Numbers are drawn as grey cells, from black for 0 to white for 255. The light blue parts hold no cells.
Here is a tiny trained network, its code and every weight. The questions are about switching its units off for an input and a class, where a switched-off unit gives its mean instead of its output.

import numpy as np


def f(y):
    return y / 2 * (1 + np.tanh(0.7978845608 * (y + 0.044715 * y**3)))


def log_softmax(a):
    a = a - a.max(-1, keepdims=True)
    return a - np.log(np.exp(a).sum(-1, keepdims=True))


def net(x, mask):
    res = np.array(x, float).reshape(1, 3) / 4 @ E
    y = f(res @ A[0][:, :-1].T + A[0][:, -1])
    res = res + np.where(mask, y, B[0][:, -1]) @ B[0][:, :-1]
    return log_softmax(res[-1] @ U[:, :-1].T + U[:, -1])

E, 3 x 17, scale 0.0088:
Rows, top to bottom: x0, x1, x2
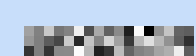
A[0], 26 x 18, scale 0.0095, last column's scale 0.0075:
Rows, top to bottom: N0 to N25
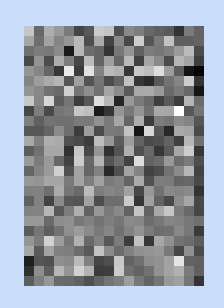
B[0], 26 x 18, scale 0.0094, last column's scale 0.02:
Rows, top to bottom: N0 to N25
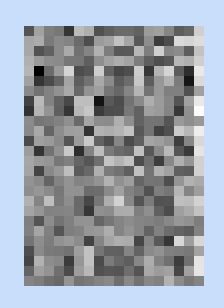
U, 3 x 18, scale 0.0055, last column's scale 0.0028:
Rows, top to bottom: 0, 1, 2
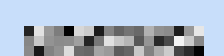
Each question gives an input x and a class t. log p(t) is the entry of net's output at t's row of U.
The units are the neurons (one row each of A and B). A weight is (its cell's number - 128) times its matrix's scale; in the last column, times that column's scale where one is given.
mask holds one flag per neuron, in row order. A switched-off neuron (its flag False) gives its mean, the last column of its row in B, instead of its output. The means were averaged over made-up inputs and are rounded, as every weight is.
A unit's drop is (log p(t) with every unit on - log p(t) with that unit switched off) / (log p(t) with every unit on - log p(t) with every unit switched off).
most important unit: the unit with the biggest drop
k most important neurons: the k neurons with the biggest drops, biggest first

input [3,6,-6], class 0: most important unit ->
N7
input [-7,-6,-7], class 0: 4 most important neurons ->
N7, N11, N0, N1
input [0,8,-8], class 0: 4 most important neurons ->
N7, N0, N12, N5
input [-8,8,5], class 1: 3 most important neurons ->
N10, N3, N17
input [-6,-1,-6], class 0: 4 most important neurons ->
N7, N11, N0, N1
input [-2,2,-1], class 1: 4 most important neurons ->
N12, N5, N8, N14
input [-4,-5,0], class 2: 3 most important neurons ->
N12, N5, N1
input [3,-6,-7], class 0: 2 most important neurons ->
N7, N11
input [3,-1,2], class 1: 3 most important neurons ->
N7, N11, N0
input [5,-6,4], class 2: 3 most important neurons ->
N12, N14, N5
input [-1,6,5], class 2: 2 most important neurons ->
N4, N7
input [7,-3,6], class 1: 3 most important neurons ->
N1, N21, N13
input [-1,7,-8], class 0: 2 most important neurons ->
N7, N0
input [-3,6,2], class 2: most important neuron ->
N4
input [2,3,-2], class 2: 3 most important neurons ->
N8, N23, N24
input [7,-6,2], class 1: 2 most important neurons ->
N1, N21
